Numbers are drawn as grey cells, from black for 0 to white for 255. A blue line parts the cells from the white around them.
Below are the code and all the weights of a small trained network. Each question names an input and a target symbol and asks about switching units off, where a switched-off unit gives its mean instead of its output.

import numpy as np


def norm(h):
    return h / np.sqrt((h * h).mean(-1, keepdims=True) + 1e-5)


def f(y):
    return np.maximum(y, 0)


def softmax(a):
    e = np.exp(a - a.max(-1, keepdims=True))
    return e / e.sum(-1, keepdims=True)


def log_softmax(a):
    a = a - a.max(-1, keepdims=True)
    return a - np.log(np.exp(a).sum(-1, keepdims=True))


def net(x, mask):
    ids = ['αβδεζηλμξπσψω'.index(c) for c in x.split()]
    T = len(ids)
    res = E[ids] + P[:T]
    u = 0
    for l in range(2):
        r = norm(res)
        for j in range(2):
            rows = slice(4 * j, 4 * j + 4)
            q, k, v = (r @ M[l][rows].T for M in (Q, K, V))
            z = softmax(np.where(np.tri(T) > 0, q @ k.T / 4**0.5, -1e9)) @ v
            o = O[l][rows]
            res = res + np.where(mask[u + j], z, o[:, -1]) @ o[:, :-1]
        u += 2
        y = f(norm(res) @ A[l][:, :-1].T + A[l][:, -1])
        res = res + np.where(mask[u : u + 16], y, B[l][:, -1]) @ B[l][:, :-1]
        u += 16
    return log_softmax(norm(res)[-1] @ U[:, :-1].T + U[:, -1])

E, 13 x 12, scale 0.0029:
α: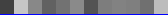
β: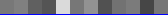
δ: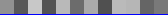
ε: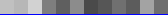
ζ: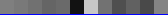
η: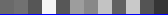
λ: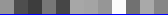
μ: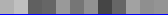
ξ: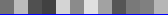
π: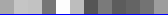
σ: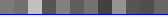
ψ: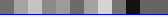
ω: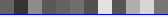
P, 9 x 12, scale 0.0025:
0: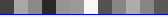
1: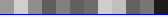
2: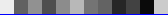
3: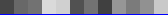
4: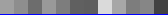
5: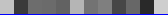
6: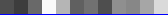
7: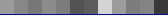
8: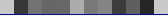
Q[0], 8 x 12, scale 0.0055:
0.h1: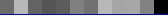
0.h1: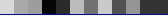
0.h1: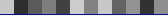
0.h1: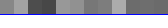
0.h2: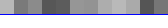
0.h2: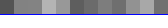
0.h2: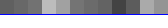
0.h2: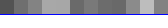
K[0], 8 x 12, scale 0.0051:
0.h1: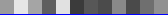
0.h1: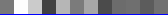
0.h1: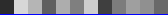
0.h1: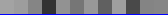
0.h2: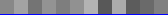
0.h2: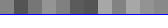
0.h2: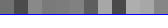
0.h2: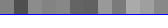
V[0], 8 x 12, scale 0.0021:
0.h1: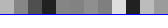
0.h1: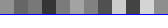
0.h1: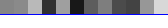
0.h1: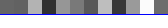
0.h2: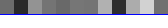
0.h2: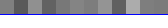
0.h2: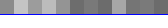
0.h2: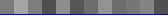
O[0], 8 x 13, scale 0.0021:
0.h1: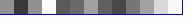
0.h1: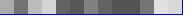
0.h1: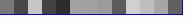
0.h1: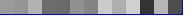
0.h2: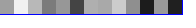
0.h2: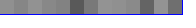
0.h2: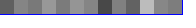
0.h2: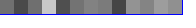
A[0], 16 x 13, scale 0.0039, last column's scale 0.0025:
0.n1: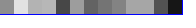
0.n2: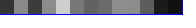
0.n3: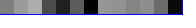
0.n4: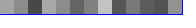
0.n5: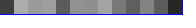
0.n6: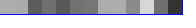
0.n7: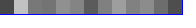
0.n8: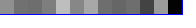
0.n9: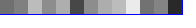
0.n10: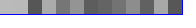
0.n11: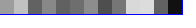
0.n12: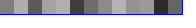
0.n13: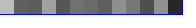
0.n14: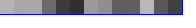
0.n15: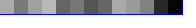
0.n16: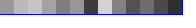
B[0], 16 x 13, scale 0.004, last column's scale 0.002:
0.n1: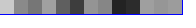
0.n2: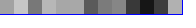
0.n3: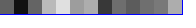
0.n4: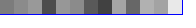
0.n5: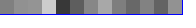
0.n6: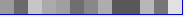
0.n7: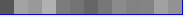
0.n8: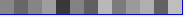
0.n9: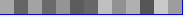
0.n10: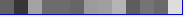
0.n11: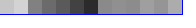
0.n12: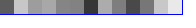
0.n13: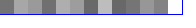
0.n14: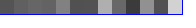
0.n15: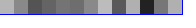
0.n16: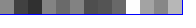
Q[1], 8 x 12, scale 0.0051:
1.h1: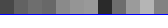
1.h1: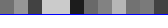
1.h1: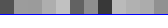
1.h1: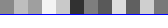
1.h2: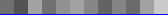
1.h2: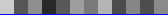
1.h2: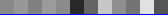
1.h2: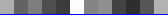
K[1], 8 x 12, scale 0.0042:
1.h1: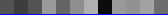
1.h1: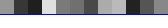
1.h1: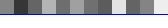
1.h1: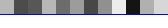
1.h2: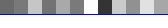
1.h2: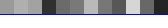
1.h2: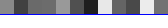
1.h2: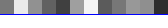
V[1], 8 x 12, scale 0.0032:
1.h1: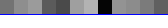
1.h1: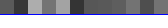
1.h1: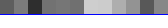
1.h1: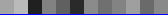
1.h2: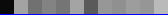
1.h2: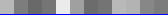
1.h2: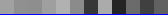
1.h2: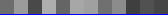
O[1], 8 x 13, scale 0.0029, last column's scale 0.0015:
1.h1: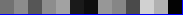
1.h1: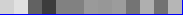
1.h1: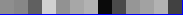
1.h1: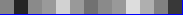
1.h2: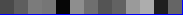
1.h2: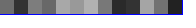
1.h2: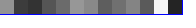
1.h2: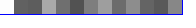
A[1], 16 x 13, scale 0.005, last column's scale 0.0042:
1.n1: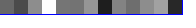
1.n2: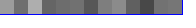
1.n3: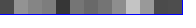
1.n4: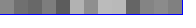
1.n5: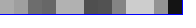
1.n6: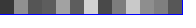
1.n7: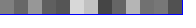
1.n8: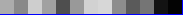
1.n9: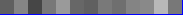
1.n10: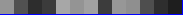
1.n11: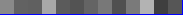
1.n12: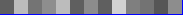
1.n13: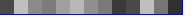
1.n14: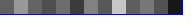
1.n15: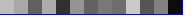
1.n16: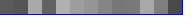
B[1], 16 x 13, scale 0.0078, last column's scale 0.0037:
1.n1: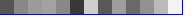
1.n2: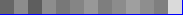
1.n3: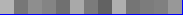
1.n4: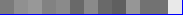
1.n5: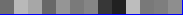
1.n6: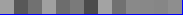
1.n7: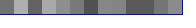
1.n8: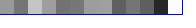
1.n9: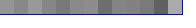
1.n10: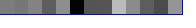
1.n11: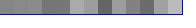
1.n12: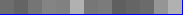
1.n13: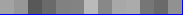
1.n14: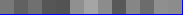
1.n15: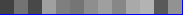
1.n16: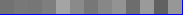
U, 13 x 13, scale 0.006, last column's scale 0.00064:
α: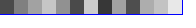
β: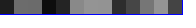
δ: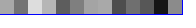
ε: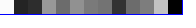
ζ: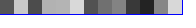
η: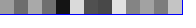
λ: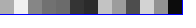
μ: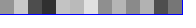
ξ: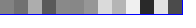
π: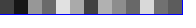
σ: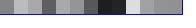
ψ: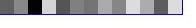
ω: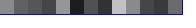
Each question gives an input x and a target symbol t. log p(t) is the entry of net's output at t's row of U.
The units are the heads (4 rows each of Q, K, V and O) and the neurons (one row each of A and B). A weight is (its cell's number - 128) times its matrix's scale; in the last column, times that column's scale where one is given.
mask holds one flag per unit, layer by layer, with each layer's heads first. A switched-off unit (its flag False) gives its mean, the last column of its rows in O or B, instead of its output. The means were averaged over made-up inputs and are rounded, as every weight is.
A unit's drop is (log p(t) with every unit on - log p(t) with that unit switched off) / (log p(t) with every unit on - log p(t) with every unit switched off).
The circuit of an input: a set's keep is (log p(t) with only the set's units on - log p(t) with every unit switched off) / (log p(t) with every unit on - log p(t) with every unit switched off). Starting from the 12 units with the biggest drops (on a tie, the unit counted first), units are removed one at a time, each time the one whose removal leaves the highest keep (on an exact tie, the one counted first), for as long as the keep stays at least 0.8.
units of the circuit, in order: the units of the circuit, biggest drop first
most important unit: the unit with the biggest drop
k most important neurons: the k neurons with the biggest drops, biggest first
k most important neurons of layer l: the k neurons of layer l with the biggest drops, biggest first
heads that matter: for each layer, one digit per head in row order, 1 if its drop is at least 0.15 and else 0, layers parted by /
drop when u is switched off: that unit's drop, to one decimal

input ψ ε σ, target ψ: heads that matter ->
00 / 01
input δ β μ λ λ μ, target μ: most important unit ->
1.h2
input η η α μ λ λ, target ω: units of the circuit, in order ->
[0.h1, 1.n10]
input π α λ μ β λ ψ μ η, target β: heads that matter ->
00 / 11
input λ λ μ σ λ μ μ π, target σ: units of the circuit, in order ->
[0.n16, 1.n5]
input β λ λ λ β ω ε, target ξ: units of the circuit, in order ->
[0.h2, 0.h1, 0.n9]
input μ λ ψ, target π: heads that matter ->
00 / 10
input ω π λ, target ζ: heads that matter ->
00 / 01
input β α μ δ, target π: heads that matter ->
00 / 11
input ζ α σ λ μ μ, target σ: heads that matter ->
00 / 10
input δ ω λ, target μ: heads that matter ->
00 / 11
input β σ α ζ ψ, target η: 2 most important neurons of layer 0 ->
[0.n16, 0.n5]
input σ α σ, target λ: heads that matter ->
00 / 10
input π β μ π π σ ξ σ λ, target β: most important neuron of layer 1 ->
[1.n8]
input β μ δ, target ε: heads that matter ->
00 / 01
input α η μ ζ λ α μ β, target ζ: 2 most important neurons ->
[0.n12, 0.n2]
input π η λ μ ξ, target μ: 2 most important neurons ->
[1.n13, 0.n4]
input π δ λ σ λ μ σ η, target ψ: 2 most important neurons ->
[1.n15, 0.n16]
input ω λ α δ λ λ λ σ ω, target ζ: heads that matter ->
00 / 10
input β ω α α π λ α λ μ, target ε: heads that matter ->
00 / 01
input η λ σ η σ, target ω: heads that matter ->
00 / 00
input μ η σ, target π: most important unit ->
1.h1
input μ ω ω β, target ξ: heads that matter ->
11 / 00
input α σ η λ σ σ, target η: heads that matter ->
00 / 11
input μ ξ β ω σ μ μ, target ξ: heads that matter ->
01 / 00
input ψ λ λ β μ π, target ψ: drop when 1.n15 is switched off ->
0.3
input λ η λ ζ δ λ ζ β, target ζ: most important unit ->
0.n12
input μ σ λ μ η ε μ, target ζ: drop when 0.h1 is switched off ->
1.2
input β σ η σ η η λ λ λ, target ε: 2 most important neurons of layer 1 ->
[1.n8, 1.n1]
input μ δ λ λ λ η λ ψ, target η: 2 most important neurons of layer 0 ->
[0.n16, 0.n4]
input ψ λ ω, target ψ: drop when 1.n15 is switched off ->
0.3
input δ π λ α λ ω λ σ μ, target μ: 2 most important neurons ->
[1.n13, 0.n9]
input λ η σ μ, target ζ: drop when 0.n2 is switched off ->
0.3
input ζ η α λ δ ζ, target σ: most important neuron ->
[0.n4]
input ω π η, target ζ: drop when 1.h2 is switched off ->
0.3
